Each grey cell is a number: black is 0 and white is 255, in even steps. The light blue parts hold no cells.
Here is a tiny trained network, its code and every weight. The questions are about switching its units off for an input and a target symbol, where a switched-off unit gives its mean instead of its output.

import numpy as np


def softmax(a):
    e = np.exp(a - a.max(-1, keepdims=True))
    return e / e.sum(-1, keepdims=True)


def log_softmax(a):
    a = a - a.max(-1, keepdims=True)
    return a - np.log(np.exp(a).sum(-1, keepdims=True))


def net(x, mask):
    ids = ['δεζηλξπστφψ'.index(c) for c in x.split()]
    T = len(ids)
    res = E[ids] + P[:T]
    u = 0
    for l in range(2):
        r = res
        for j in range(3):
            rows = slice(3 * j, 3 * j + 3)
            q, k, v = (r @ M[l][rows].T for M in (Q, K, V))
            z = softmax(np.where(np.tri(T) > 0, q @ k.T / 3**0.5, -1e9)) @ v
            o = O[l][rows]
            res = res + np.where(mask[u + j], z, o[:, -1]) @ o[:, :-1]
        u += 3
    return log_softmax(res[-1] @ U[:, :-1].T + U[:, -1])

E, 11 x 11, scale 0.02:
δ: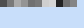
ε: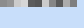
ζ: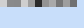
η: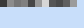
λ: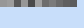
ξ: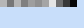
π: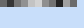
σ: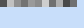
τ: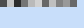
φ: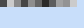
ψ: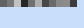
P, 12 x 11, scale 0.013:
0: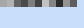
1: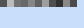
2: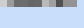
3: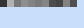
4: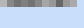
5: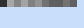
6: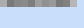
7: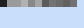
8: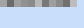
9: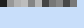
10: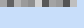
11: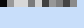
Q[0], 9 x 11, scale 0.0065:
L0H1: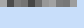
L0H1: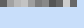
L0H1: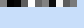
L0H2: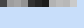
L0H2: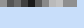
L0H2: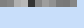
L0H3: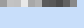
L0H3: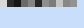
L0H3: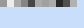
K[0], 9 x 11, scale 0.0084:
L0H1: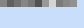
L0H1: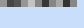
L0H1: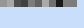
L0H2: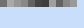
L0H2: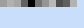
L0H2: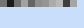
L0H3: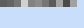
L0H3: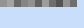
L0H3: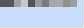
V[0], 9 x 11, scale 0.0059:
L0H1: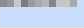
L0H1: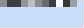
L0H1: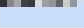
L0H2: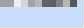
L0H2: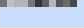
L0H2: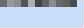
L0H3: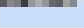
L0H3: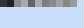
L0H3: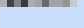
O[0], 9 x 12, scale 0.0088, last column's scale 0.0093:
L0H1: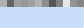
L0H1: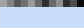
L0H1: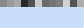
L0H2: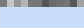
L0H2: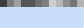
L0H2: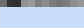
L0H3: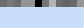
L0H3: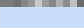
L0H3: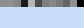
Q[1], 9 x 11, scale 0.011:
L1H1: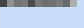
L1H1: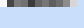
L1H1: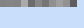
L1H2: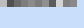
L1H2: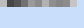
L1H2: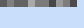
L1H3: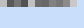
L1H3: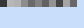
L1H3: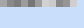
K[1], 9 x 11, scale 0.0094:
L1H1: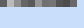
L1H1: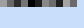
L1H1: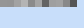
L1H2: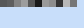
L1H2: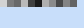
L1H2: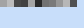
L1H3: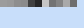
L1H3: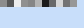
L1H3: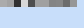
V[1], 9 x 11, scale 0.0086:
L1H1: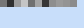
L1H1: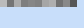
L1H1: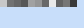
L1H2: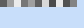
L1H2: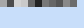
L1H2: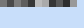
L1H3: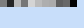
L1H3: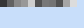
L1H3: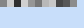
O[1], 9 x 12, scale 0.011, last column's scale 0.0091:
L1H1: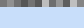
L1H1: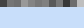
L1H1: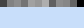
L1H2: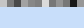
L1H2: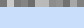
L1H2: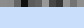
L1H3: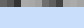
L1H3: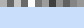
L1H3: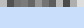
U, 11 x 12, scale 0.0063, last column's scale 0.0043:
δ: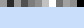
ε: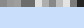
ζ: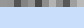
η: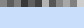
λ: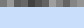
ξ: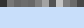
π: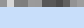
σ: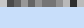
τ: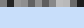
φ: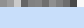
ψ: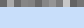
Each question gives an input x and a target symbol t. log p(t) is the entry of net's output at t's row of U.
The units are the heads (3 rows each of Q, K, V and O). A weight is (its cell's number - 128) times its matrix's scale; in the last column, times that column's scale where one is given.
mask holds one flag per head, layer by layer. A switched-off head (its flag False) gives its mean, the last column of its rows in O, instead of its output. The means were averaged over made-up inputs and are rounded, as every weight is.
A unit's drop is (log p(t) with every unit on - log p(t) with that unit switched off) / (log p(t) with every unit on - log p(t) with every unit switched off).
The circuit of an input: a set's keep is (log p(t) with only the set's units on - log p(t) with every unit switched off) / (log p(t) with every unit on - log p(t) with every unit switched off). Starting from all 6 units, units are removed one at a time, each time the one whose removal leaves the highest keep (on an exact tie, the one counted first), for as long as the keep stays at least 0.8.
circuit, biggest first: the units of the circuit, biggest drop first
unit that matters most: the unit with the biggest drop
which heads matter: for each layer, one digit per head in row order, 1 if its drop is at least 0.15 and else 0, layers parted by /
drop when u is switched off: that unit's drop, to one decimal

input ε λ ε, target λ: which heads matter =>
010 / 111
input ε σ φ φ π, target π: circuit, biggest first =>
[L0H2; L1H2]
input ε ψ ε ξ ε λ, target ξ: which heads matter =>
001 / 100
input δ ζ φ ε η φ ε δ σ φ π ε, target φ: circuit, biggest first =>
[L0H1; L1H3]
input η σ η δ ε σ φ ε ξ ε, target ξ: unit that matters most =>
L1H1
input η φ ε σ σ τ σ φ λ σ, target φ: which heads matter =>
100 / 001
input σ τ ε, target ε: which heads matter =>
101 / 010
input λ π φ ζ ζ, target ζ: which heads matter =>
100 / 010
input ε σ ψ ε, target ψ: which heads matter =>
000 / 001
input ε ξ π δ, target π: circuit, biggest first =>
[L1H2; L1H3]
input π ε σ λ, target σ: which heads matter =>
000 / 110
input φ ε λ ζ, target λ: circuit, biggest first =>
[L0H3; L1H3; L1H2]
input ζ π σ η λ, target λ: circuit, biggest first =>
[L1H3; L1H2]
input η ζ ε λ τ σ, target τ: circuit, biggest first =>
[L1H2]
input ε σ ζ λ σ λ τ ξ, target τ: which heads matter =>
000 / 011
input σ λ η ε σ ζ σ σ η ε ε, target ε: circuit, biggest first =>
[L0H3; L1H2]
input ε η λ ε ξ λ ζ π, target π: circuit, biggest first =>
[L1H3; L1H2]
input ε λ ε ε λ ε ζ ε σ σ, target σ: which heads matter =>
000 / 010
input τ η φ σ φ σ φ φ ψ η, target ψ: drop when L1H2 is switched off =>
0.0
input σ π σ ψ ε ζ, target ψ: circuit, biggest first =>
[L1H3]
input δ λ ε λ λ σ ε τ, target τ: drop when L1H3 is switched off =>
0.1
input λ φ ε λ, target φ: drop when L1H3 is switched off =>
0.9
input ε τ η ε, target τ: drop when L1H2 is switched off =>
0.6
